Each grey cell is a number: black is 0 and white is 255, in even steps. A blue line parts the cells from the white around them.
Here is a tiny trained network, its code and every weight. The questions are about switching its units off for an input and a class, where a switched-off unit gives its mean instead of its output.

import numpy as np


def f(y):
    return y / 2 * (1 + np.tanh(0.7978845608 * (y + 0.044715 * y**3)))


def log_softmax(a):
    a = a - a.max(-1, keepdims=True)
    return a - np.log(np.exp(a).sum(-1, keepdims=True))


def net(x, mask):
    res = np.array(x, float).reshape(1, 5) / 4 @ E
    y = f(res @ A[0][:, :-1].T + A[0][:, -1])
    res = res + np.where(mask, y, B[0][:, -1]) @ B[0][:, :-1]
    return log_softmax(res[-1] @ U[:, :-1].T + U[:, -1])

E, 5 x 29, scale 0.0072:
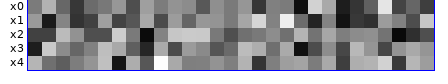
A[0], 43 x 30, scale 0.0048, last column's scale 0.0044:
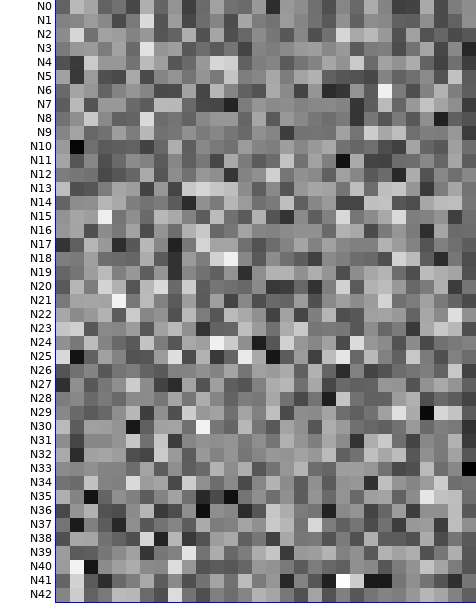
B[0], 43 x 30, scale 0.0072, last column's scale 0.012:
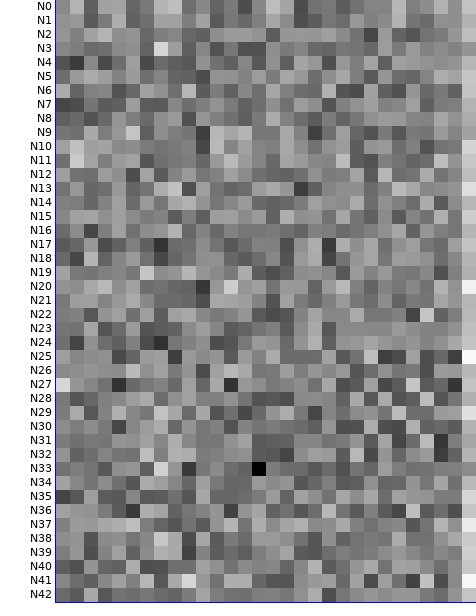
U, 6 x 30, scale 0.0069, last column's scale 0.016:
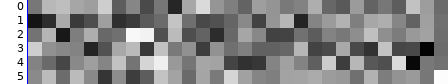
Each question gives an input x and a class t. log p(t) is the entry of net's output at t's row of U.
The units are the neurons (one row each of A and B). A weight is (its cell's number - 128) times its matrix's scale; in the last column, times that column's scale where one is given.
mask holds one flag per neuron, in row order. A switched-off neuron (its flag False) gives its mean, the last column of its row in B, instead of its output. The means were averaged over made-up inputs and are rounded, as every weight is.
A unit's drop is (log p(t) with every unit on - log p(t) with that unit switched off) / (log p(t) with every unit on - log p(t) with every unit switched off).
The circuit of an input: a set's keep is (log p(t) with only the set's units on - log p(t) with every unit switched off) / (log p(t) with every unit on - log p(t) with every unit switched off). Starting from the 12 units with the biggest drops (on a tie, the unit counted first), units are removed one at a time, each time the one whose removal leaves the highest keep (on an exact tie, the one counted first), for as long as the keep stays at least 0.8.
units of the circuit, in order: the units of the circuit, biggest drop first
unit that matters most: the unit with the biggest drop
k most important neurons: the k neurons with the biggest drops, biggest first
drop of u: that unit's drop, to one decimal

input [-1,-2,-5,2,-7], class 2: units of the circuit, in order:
N38
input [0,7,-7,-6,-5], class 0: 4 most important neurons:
N10, N37, N11, N5
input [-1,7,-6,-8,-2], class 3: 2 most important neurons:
N25, N30
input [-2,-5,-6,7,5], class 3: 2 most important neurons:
N27, N6
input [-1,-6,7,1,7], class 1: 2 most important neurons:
N17, N4
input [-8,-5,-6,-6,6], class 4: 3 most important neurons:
N32, N22, N31
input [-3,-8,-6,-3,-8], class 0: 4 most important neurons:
N20, N15, N21, N9
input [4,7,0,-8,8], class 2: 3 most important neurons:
N13, N39, N29
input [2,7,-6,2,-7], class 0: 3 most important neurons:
N11, N37, N26
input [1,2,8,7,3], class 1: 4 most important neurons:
N17, N24, N4, N18
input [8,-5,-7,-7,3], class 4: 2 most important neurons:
N41, N28
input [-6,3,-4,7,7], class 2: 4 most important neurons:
N29, N25, N39, N13
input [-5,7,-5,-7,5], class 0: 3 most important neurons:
N37, N5, N11
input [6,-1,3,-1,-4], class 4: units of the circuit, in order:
N41
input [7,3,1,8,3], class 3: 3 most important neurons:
N36, N27, N6
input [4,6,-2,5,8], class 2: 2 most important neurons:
N29, N39
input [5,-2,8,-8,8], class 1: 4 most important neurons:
N18, N4, N17, N24
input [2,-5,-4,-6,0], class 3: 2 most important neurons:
N25, N37
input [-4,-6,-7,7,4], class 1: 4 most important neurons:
N35, N40, N23, N7
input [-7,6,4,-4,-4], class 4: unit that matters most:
N32
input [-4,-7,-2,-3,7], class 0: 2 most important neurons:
N20, N15
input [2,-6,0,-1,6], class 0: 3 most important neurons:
N20, N15, N2
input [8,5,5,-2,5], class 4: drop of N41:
0.3
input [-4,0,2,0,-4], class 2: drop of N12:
0.2
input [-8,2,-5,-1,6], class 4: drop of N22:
0.1
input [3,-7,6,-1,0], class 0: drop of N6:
0.0
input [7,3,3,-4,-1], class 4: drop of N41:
0.1
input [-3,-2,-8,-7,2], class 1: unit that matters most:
N35
